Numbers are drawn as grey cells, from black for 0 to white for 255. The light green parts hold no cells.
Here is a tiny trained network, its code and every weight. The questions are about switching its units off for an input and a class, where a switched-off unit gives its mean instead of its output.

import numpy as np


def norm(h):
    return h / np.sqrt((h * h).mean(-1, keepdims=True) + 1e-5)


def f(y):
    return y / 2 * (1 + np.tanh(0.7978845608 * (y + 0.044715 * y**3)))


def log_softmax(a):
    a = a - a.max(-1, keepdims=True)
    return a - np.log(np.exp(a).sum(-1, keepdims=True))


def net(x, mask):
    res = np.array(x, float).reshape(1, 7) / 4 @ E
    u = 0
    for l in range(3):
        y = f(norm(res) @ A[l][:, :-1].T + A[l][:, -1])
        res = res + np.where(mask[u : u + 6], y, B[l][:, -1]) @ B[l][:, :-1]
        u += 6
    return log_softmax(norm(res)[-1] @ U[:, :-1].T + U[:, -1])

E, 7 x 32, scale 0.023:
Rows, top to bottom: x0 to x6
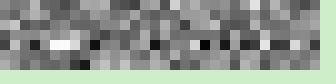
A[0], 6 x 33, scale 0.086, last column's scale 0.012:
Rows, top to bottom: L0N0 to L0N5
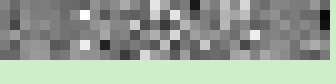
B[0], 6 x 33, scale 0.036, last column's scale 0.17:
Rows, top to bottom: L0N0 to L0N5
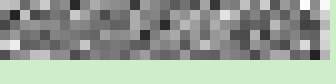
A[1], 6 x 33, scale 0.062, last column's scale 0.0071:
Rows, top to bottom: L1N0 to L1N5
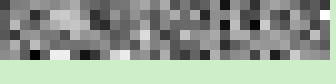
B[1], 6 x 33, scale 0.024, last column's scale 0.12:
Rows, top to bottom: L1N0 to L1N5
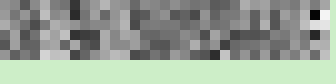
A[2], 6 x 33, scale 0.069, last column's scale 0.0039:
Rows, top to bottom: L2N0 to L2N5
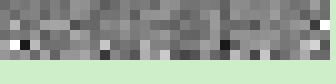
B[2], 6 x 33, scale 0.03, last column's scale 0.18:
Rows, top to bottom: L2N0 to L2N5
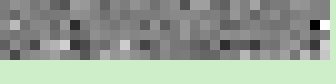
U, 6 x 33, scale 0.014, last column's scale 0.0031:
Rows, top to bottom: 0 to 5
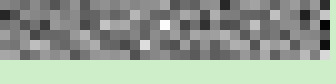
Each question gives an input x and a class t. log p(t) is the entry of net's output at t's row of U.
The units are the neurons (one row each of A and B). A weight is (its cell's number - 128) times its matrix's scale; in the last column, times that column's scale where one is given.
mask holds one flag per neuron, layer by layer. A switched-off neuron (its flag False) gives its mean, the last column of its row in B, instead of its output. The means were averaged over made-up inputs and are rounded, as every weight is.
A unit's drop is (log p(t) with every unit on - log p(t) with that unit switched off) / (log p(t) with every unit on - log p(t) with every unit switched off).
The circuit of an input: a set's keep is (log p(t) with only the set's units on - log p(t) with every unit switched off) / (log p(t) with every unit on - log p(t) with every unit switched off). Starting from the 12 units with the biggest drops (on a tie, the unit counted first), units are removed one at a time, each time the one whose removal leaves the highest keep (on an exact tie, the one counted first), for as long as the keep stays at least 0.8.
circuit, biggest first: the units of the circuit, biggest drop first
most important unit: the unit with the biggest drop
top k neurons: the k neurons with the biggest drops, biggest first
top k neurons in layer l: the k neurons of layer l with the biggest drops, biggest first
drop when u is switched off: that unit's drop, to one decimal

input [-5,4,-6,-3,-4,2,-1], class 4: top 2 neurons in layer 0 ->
(L0N2, L0N0)
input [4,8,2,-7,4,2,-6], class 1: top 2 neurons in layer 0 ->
(L0N0, L0N4)
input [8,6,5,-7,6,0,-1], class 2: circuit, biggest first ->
(L0N3, L0N0)
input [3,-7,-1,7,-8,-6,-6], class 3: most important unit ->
L0N1
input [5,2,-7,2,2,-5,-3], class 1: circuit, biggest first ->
(L0N0, L0N5)
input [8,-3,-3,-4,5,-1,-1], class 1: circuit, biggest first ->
(L0N4, L0N0)
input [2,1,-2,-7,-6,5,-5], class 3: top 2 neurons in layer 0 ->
(L0N1, L0N0)
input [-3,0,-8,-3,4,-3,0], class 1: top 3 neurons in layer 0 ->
(L0N2, L0N0, L0N4)
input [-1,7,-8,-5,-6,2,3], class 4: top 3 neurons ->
(L0N0, L0N2, L0N1)
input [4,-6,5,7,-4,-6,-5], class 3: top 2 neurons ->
(L0N1, L0N4)
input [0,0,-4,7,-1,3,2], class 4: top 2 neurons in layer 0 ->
(L0N1, L0N5)
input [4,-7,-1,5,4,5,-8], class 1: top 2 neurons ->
(L0N1, L0N4)
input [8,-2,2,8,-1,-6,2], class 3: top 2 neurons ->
(L0N4, L0N0)
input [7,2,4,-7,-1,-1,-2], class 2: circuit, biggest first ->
(L0N3)
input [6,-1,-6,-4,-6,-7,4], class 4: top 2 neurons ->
(L0N0, L0N1)
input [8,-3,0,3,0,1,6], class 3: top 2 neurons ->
(L0N3, L2N4)
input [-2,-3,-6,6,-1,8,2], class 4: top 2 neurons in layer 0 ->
(L0N0, L0N1)
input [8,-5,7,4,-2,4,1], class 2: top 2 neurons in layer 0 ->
(L0N3, L0N4)
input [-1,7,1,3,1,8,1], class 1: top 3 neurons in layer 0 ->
(L0N0, L0N4, L0N2)
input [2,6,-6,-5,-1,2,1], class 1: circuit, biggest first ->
(L0N2)
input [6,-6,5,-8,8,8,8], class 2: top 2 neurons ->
(L0N3, L0N0)
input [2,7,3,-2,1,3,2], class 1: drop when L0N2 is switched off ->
0.1
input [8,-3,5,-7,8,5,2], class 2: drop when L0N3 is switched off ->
0.5
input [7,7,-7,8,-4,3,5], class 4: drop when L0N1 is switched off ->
0.1
